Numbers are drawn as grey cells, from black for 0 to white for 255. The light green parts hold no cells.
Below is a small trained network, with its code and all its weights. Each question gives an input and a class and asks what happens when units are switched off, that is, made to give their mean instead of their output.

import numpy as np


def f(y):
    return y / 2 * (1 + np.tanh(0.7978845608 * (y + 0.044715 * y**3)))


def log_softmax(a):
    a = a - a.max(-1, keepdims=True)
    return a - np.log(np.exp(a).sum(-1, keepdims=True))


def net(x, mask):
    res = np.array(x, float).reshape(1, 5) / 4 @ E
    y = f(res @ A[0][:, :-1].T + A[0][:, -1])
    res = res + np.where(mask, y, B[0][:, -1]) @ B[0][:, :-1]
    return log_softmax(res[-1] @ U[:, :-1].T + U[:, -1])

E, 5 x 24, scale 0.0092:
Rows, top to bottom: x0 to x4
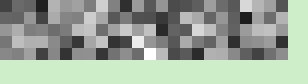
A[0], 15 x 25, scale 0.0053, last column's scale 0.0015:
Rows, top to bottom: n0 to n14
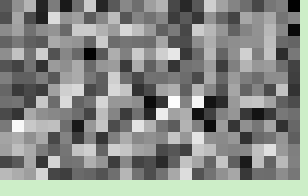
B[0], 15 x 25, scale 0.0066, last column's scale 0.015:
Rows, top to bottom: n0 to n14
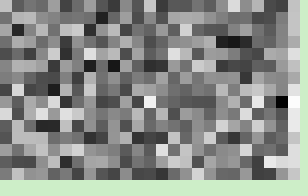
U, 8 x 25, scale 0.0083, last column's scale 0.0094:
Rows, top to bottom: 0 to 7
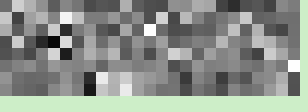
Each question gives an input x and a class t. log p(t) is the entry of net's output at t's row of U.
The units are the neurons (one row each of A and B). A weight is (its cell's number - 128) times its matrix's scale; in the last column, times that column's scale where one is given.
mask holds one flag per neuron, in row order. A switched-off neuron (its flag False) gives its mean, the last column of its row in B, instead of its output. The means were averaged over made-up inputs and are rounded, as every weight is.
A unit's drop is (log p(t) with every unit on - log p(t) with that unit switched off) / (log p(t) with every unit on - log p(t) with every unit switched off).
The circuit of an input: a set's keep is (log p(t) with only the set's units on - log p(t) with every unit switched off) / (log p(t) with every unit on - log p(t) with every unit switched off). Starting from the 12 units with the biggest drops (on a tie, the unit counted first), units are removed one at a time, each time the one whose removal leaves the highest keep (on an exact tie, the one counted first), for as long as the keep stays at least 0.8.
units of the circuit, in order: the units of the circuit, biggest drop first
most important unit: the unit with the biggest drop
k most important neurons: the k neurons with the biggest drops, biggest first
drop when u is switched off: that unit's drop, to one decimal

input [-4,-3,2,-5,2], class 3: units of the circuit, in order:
n7
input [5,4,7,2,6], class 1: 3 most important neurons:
n12; n2; n8
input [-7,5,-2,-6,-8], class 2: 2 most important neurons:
n8; n5
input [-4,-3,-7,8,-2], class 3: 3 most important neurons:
n10; n12; n2
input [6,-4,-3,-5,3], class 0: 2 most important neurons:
n5; n1
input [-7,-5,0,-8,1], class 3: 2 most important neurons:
n7; n6
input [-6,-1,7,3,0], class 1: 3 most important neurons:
n12; n2; n5
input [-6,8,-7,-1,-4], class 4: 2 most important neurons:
n13; n12
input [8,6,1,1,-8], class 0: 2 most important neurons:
n5; n3
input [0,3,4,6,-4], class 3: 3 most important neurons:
n10; n9; n0
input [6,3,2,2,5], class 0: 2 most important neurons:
n8; n5
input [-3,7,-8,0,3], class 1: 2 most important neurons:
n9; n4
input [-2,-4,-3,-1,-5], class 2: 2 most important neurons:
n8; n13
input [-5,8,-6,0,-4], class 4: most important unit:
n13
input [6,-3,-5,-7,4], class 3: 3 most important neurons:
n7; n6; n11
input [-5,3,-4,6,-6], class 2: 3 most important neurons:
n8; n7; n5
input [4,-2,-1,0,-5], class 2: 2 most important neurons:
n8; n11
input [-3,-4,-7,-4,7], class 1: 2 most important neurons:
n9; n8
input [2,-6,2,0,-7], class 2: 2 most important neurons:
n8; n13
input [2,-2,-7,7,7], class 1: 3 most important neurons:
n9; n8; n7
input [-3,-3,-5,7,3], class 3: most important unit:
n10
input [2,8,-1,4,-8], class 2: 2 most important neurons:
n8; n4
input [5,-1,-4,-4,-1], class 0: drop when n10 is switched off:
0.2
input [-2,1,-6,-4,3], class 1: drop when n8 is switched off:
0.1
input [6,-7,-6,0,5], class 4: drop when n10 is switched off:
0.1
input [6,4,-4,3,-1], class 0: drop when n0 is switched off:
0.0
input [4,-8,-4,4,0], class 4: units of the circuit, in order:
n4
